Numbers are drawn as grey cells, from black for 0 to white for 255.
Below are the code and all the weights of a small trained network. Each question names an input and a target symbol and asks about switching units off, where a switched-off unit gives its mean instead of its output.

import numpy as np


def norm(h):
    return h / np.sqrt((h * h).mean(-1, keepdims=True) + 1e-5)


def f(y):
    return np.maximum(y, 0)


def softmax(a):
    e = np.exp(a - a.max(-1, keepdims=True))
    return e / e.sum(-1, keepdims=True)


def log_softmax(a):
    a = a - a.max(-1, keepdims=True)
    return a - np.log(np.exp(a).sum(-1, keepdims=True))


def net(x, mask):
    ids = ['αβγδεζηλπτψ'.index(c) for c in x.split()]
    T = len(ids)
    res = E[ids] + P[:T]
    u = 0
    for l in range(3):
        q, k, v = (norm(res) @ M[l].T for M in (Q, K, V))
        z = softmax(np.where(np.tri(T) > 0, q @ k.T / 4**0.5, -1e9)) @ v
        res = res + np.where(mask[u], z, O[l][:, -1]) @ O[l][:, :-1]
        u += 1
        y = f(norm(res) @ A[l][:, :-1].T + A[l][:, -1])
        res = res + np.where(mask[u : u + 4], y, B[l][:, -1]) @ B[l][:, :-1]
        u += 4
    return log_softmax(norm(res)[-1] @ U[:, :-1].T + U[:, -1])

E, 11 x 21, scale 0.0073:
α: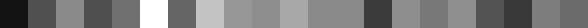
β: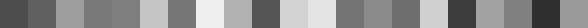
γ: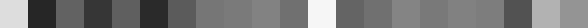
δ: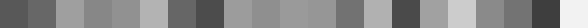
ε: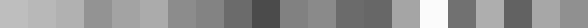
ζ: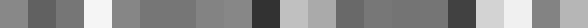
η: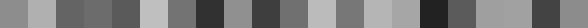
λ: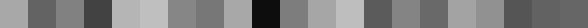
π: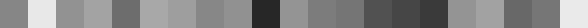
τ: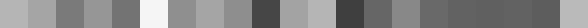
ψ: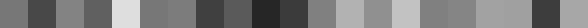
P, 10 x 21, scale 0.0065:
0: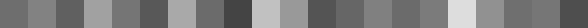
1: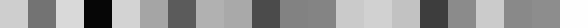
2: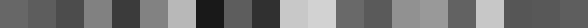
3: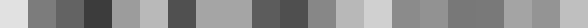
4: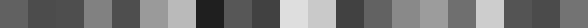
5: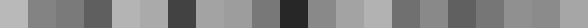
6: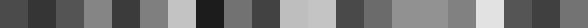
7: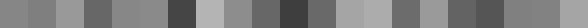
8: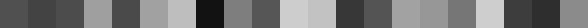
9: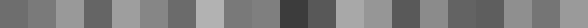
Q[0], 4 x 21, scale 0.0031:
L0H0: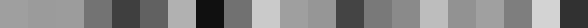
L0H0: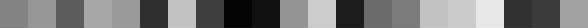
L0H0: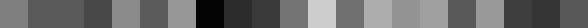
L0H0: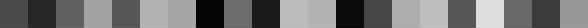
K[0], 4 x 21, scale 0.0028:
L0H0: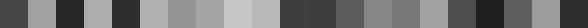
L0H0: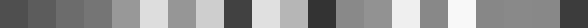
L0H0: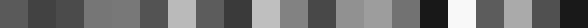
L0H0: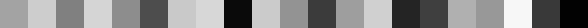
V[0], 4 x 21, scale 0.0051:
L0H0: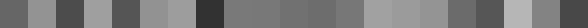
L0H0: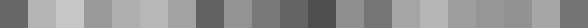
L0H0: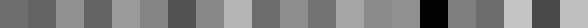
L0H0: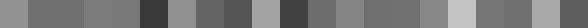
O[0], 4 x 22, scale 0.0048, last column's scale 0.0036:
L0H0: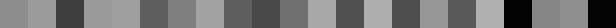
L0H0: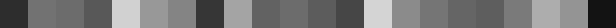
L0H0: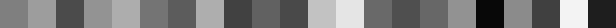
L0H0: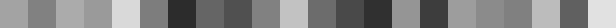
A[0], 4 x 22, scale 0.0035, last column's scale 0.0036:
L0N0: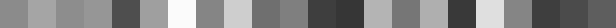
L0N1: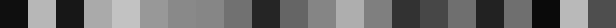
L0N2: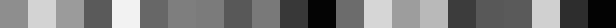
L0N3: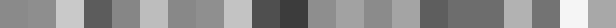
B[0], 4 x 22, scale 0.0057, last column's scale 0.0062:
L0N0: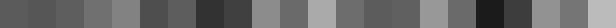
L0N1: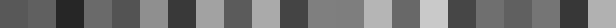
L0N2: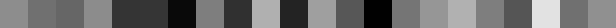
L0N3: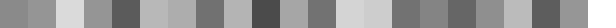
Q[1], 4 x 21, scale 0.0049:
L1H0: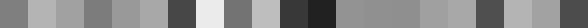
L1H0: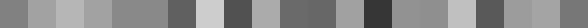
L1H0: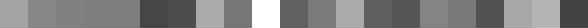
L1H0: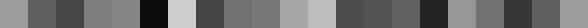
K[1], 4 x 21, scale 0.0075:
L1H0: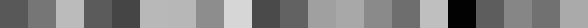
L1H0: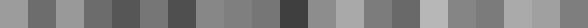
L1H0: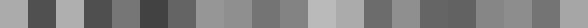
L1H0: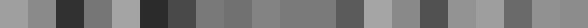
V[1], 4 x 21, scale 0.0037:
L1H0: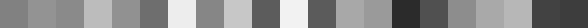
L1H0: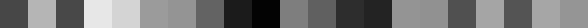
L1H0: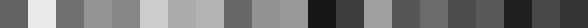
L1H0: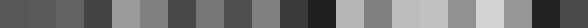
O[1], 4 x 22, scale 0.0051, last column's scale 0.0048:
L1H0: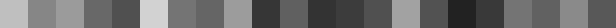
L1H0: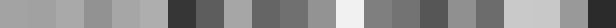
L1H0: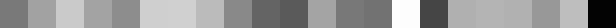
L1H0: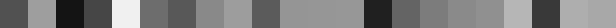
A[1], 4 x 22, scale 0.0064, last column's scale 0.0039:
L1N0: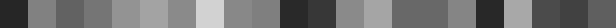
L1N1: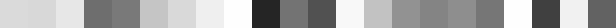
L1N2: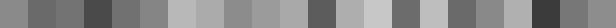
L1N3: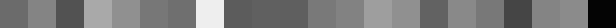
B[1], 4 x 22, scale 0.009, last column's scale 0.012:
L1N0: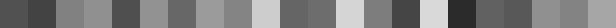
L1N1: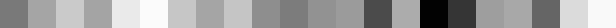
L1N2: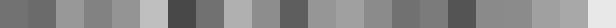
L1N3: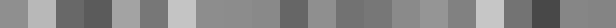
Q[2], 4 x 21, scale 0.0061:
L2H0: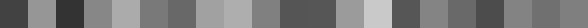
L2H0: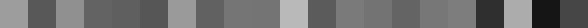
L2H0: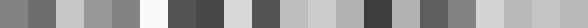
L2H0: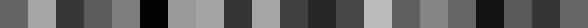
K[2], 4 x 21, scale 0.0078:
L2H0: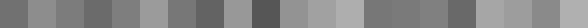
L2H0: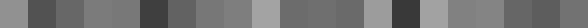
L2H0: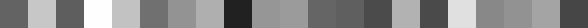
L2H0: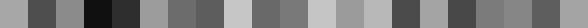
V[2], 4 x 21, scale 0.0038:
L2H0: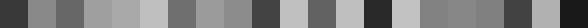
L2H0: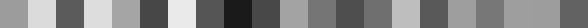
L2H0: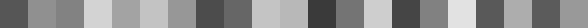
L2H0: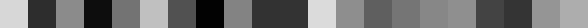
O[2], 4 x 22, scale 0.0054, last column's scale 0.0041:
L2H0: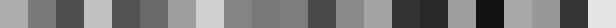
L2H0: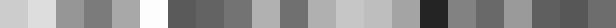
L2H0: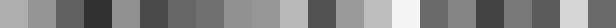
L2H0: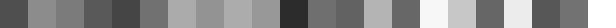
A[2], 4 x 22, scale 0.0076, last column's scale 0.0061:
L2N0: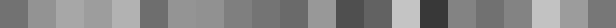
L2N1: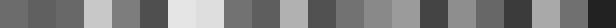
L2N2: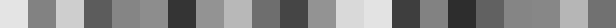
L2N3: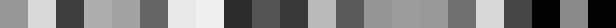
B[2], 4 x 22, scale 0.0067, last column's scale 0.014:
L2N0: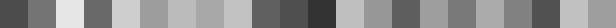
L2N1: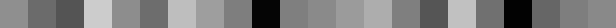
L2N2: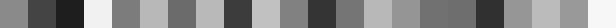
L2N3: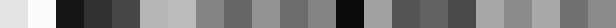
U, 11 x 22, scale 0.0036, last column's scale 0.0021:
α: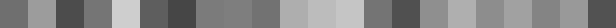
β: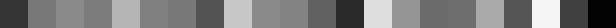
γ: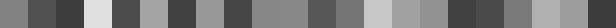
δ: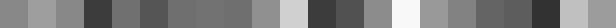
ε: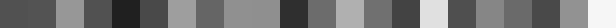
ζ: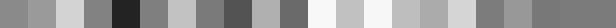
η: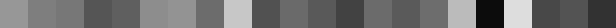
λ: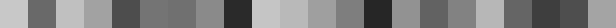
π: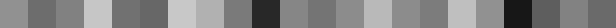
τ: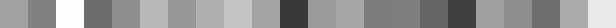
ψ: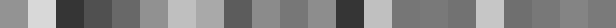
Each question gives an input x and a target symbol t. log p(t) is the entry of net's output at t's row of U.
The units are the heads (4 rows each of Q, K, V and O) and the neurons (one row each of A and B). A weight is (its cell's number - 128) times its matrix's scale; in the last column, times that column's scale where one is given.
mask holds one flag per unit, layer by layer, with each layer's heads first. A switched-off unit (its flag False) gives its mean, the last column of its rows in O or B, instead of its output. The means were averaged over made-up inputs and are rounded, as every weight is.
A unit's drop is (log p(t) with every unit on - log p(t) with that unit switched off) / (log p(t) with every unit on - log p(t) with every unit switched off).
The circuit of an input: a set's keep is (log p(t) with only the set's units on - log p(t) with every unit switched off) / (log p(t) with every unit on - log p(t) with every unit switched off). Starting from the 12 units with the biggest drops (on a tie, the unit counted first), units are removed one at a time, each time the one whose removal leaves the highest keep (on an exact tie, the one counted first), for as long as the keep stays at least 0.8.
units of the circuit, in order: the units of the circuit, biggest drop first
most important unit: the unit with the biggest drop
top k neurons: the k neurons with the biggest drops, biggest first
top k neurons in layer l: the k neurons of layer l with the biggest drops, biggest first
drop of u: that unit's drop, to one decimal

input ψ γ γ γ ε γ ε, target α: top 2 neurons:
[L1N1, L2N2]
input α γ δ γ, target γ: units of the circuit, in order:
[L2N2]
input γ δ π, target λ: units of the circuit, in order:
[L0H0, L1N1, L2N2]
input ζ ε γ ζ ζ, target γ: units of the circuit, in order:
[L1H0, L1N1, L2N2]
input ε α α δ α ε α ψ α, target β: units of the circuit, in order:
[L0H0, L1N1]
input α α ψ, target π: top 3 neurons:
[L0N3, L1N1, L2N1]
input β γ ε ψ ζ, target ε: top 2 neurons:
[L1N1, L2N2]
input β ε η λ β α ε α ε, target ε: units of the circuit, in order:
[L1N1, L0N0, L2N2]
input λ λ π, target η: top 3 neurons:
[L1N1, L0N3, L2N2]
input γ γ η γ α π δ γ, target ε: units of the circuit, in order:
[L1H0, L1N1, L2H0]
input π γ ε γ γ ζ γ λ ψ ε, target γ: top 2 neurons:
[L0N3, L0N2]
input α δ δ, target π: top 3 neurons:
[L1N1, L0N3, L2N1]
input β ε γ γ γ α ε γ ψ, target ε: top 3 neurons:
[L0N0, L1N1, L2N2]
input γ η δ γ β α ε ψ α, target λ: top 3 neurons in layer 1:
[L1N1, L1N2, L1N0]
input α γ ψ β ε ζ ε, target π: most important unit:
L1H0
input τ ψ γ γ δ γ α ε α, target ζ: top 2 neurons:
[L0N0, L1N1]
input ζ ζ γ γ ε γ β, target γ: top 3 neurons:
[L1N1, L0N0, L2N2]
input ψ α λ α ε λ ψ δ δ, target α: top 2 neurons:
[L1N1, L2N2]
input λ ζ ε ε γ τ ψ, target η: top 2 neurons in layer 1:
[L1N1, L1N2]
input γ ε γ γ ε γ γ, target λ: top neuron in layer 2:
[L2N2]
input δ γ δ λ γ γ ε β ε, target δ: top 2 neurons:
[L1N1, L1N2]
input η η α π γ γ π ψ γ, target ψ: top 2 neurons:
[L2N3, L1N1]
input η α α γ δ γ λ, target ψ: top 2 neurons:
[L2N3, L0N1]
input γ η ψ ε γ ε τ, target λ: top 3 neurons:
[L1N1, L2N2, L1N2]
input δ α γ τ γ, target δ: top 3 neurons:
[L1N1, L1N2, L0N3]
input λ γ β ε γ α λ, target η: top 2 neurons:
[L1N1, L0N3]
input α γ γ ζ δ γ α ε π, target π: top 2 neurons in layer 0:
[L0N0, L0N3]
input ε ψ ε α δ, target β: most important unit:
L0H0
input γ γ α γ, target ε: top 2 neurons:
[L1N1, L2N2]
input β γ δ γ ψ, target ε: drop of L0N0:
0.1
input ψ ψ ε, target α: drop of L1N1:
0.3
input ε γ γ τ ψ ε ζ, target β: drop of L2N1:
0.0
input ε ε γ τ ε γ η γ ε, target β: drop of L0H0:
1.2
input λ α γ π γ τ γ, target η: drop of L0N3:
0.2
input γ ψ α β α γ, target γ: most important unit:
L1N2
